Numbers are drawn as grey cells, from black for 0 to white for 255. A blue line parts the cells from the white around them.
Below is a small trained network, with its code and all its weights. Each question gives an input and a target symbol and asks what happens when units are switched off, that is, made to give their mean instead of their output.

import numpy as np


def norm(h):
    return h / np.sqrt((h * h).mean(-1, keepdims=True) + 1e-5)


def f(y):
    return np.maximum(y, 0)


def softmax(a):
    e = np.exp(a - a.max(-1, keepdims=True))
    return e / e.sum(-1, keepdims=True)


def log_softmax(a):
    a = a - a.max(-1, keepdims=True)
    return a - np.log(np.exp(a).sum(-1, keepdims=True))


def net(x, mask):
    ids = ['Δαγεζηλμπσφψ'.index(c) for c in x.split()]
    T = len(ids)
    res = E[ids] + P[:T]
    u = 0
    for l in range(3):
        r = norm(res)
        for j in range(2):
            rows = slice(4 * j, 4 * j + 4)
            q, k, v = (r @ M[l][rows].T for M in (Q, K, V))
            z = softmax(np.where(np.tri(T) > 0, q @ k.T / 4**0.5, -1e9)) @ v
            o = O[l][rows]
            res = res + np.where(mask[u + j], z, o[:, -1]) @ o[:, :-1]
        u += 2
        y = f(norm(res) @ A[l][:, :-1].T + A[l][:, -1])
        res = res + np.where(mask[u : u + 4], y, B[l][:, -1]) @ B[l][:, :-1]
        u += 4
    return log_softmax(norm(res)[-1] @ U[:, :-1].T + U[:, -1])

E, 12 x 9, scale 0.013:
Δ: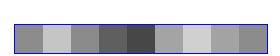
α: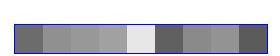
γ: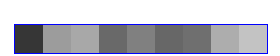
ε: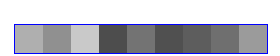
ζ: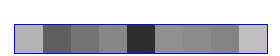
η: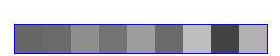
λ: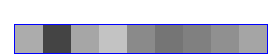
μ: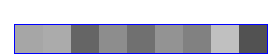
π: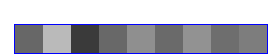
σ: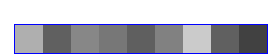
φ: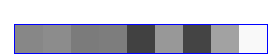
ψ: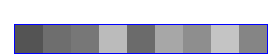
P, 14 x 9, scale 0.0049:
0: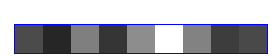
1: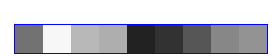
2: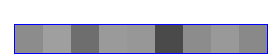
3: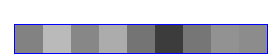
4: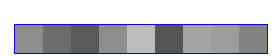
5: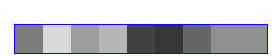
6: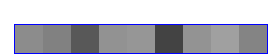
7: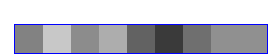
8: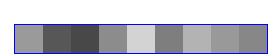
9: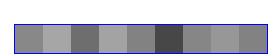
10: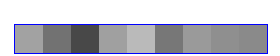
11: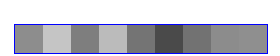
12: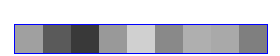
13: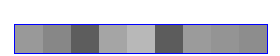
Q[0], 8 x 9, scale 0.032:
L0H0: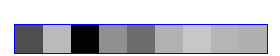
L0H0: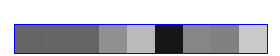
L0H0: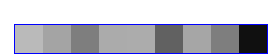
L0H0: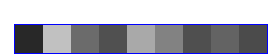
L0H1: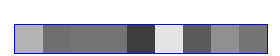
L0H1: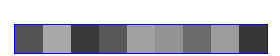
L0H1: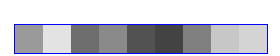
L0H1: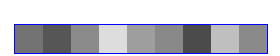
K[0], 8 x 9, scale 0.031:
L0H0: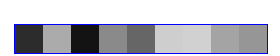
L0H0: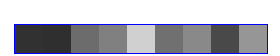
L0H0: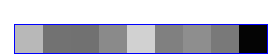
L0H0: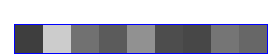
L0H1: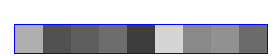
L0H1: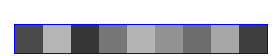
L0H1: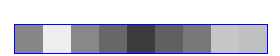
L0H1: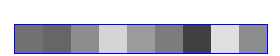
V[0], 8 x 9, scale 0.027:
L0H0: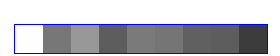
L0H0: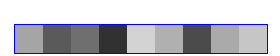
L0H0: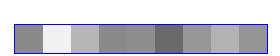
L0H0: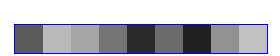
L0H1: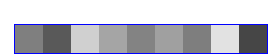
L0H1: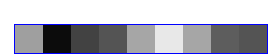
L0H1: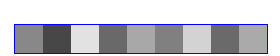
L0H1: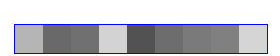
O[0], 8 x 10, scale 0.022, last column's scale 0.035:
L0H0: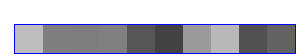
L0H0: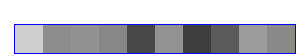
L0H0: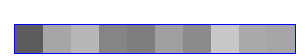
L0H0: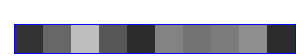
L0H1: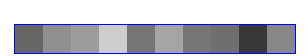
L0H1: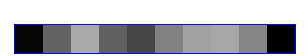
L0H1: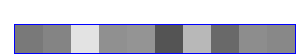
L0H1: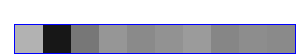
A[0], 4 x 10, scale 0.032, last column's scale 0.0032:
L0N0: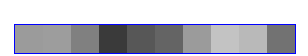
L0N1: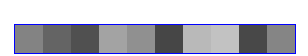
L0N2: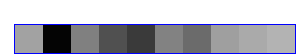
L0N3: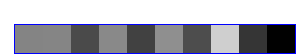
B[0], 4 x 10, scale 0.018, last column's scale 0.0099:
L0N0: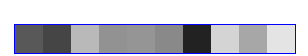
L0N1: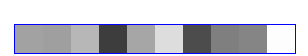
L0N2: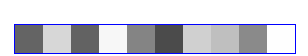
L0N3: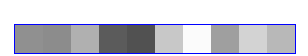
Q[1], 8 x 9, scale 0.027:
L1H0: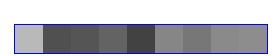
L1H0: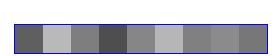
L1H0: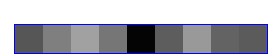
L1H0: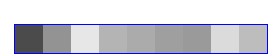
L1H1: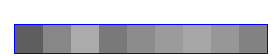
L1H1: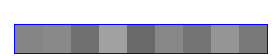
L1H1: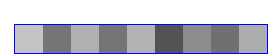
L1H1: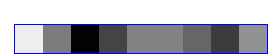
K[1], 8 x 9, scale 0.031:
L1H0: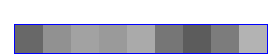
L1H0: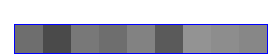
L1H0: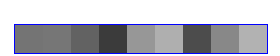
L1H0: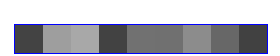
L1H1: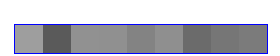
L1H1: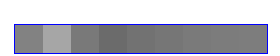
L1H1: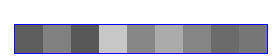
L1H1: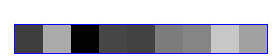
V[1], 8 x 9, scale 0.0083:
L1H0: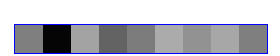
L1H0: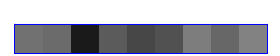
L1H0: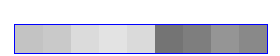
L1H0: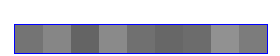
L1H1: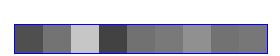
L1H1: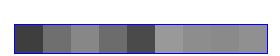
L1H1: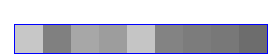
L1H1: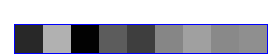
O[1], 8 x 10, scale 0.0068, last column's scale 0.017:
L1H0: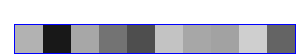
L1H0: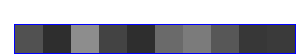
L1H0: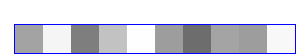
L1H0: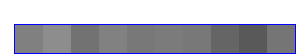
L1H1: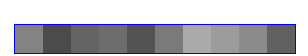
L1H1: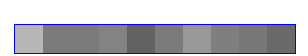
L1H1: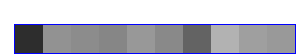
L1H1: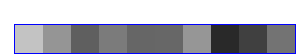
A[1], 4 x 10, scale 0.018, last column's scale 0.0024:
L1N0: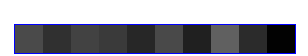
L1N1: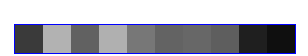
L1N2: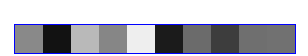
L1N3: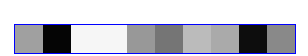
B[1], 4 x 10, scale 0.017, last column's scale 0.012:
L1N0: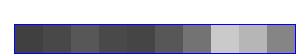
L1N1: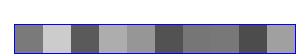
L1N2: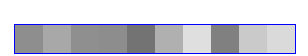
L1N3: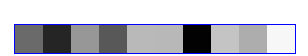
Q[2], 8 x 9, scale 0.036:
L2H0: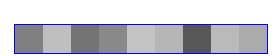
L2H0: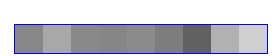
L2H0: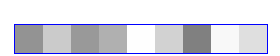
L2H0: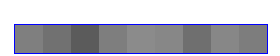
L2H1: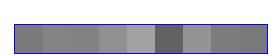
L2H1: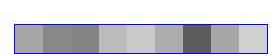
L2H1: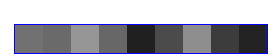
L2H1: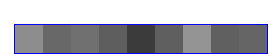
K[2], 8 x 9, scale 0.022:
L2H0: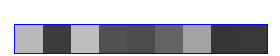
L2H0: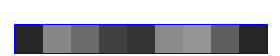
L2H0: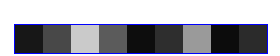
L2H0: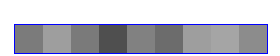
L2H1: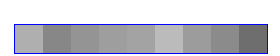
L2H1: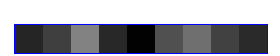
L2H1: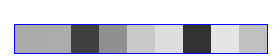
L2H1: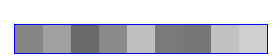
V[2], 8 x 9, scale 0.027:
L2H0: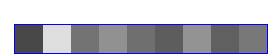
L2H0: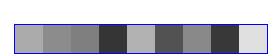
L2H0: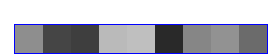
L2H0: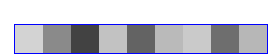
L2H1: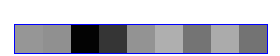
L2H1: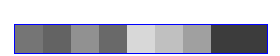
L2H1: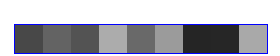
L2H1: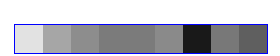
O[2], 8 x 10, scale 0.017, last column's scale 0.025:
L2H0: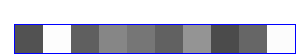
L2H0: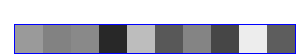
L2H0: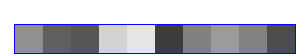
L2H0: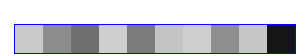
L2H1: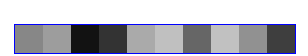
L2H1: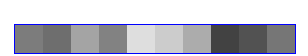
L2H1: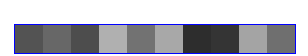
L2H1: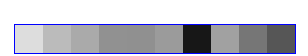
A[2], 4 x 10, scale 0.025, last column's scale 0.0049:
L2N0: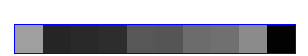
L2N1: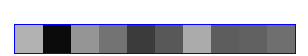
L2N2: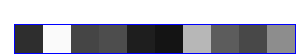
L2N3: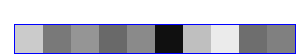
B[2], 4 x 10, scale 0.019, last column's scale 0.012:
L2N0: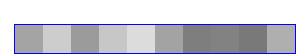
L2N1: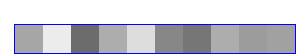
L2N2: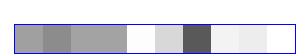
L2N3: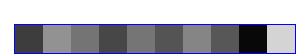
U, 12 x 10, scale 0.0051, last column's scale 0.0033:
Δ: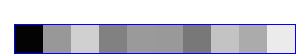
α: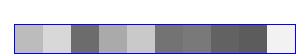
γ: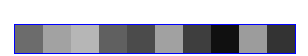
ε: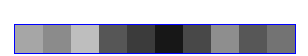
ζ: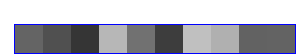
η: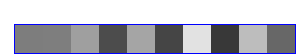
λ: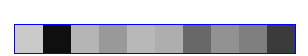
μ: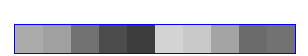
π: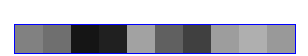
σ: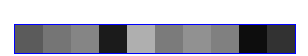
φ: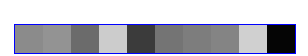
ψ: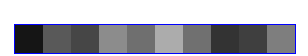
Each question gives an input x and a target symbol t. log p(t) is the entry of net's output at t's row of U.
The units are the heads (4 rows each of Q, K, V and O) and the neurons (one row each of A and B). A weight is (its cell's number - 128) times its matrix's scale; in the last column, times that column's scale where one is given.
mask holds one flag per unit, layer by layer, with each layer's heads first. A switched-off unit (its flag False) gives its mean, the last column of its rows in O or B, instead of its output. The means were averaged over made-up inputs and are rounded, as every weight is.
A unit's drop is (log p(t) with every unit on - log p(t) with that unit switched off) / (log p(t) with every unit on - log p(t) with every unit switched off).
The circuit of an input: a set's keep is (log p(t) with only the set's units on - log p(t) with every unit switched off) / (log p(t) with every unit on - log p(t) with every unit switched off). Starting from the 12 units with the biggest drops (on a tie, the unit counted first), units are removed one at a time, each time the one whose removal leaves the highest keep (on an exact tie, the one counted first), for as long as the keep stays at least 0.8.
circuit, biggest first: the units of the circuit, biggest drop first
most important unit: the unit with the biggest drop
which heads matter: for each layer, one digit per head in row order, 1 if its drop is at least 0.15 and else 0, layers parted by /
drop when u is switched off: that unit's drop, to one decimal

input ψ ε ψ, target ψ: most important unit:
L0H1
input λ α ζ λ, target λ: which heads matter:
01 / 00 / 10
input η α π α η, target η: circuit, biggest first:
(L0H1; L0H0)
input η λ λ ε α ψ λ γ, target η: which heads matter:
11 / 00 / 11
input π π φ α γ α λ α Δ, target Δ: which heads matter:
01 / 00 / 00
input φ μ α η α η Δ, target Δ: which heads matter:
11 / 00 / 00
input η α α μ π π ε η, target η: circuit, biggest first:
(L0H1; L2H1)
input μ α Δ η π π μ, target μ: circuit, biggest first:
(L0H1; L0N3; L2H0)
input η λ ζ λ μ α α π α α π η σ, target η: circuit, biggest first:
(L0H1; L0H0; L2H0)
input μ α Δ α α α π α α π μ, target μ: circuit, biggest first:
(L0H1; L0N3; L0H0)
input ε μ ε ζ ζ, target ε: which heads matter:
11 / 00 / 01
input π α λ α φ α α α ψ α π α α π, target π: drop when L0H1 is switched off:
1.0
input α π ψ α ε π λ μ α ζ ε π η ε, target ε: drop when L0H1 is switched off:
0.2
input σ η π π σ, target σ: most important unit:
L0H0
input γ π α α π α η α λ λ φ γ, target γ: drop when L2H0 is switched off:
0.1
